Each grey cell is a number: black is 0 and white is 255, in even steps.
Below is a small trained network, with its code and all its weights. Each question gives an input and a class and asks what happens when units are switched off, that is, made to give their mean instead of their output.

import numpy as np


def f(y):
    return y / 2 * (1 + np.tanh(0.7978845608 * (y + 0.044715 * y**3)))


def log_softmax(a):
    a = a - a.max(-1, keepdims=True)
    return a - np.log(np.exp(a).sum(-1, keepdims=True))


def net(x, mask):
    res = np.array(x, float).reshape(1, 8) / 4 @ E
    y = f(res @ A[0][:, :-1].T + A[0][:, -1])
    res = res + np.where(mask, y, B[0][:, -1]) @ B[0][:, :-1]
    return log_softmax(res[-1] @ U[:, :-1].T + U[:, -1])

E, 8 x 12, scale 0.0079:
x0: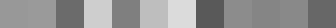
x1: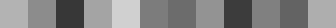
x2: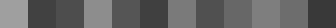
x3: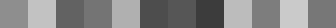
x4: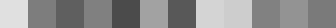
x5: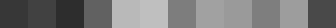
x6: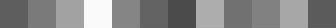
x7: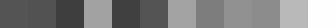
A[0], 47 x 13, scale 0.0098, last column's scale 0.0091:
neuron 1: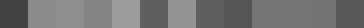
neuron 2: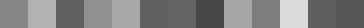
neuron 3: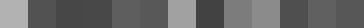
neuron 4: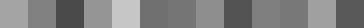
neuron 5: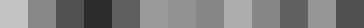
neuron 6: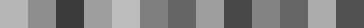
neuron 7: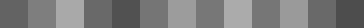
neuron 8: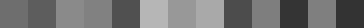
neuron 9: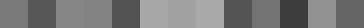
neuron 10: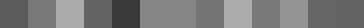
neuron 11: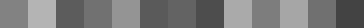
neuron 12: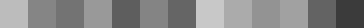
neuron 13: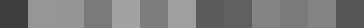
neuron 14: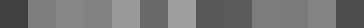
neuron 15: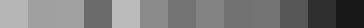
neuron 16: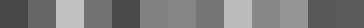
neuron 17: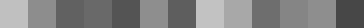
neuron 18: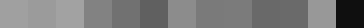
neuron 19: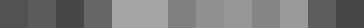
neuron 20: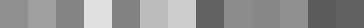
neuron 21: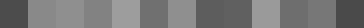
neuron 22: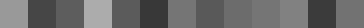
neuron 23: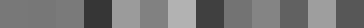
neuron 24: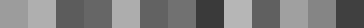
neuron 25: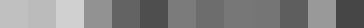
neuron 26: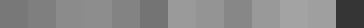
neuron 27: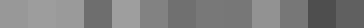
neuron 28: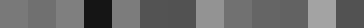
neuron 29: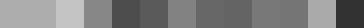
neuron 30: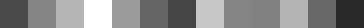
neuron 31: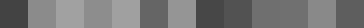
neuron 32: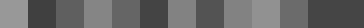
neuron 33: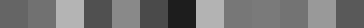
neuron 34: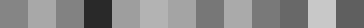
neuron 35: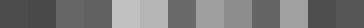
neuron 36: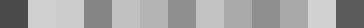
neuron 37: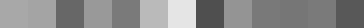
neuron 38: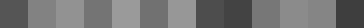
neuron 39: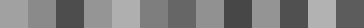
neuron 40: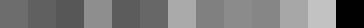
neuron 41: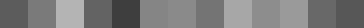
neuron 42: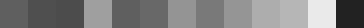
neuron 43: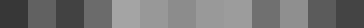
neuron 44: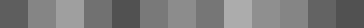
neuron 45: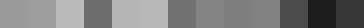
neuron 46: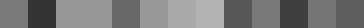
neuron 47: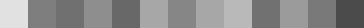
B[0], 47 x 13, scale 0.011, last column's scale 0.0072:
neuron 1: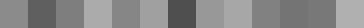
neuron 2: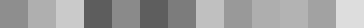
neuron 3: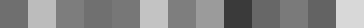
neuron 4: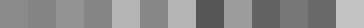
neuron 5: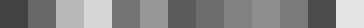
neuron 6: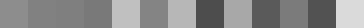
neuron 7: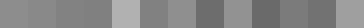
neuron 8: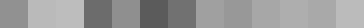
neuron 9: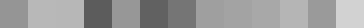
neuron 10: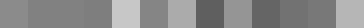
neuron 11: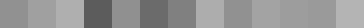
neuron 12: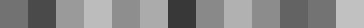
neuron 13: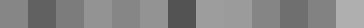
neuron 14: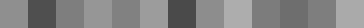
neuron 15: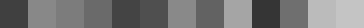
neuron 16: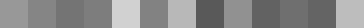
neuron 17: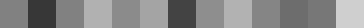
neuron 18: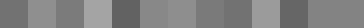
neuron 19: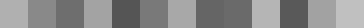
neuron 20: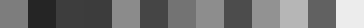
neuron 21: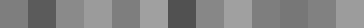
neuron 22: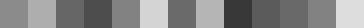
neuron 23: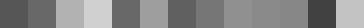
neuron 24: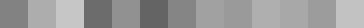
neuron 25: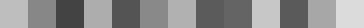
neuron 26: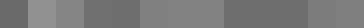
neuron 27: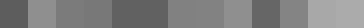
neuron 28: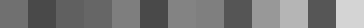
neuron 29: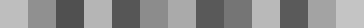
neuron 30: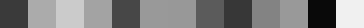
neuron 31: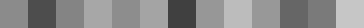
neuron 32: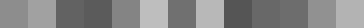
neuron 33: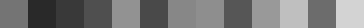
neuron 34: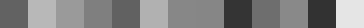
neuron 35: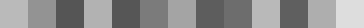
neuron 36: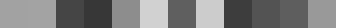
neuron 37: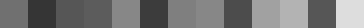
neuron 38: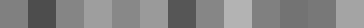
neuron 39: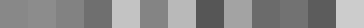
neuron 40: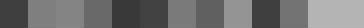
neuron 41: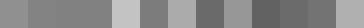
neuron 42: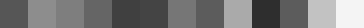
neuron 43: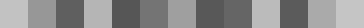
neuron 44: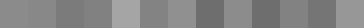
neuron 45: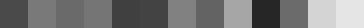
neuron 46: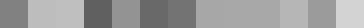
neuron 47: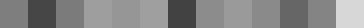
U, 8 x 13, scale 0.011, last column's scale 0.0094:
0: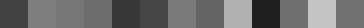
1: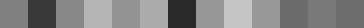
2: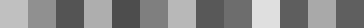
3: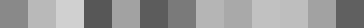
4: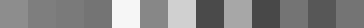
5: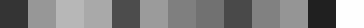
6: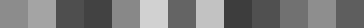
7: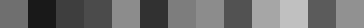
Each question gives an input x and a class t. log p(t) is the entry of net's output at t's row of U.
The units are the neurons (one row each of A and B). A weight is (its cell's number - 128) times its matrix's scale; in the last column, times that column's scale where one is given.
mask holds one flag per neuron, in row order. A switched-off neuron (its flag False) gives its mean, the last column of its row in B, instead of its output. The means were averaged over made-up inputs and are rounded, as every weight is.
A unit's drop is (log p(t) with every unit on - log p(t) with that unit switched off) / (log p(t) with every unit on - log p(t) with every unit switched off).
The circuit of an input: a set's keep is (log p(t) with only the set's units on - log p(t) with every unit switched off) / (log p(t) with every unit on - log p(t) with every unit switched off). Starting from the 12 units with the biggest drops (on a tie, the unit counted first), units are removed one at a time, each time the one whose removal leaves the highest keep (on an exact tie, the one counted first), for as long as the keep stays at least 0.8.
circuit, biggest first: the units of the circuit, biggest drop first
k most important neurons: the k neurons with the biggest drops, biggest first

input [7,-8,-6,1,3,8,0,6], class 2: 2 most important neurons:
neuron 43; neuron 19
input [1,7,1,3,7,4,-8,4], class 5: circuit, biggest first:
neuron 5
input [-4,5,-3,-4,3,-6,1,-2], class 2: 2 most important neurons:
neuron 25; neuron 29
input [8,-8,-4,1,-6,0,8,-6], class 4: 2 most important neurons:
neuron 16; neuron 41
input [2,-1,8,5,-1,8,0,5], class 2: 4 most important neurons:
neuron 43; neuron 19; neuron 35; neuron 36
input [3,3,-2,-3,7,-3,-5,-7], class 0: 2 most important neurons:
neuron 45; neuron 15
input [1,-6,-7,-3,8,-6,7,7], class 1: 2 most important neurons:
neuron 12; neuron 17
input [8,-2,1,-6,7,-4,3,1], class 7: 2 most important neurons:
neuron 20; neuron 37
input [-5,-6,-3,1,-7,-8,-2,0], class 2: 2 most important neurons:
neuron 25; neuron 29
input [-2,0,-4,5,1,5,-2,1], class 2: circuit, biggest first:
neuron 35; neuron 43
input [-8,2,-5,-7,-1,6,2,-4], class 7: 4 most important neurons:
neuron 33; neuron 28; neuron 2; neuron 24
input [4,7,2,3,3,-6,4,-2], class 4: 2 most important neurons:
neuron 6; neuron 39
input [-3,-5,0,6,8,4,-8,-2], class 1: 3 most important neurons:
neuron 17; neuron 47; neuron 30
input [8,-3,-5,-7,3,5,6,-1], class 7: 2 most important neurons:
neuron 20; neuron 37
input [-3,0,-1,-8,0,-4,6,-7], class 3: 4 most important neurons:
neuron 46; neuron 8; neuron 9; neuron 42
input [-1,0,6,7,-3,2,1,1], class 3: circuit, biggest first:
neuron 2
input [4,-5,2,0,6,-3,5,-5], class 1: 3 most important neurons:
neuron 12; neuron 47; neuron 42
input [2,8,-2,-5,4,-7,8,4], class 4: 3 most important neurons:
neuron 6; neuron 39; neuron 4
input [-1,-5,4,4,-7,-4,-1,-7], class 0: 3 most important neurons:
neuron 45; neuron 15; neuron 27
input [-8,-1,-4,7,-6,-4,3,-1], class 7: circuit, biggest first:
neuron 33
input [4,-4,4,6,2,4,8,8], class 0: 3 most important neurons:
neuron 42; neuron 40; neuron 34
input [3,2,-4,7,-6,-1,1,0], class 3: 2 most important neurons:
neuron 2; neuron 24
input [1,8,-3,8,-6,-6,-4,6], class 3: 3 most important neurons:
neuron 24; neuron 2; neuron 11
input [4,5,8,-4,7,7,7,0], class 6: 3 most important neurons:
neuron 22; neuron 32; neuron 5
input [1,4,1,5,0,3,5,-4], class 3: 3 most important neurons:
neuron 2; neuron 34; neuron 5
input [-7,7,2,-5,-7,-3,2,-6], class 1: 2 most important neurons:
neuron 31; neuron 1
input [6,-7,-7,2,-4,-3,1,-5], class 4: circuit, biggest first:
neuron 16
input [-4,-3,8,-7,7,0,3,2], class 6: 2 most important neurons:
neuron 22; neuron 32
